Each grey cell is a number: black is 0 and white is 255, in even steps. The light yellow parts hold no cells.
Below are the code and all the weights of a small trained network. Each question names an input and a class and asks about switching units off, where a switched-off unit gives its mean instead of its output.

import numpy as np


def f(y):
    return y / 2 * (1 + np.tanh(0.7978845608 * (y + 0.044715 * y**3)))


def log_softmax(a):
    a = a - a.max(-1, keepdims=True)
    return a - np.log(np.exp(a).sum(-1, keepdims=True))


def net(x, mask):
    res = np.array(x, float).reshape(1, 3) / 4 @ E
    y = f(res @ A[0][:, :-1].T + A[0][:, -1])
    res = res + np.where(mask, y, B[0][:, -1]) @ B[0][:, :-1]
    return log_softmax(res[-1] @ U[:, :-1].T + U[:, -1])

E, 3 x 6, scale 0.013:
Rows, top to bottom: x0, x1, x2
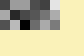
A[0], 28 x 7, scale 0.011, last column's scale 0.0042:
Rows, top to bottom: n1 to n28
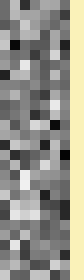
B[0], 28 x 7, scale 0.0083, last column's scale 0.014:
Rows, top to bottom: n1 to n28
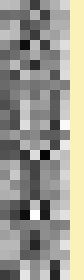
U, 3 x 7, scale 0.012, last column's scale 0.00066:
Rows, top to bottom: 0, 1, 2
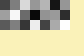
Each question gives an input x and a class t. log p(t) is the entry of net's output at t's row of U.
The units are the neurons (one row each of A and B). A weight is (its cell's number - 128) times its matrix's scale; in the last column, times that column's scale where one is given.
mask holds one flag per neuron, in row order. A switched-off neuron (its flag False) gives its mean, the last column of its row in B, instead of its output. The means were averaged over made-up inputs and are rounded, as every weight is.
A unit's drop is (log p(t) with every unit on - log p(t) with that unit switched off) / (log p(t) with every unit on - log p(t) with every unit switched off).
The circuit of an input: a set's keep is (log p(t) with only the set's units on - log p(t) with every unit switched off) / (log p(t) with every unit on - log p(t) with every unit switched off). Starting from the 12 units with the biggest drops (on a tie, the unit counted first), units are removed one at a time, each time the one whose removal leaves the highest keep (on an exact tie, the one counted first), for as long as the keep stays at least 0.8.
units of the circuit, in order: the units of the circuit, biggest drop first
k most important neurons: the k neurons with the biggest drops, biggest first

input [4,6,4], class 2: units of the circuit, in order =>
(n16)
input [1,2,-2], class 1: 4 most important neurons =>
(n22, n13, n28, n21)
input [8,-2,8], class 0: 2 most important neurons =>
(n15, n8)
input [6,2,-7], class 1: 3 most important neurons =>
(n4, n7, n13)
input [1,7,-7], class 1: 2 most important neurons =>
(n22, n4)
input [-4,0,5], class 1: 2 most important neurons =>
(n15, n25)
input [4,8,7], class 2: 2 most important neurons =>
(n16, n6)
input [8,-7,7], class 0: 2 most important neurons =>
(n15, n8)
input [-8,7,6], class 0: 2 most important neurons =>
(n28, n13)
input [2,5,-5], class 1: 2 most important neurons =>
(n22, n4)
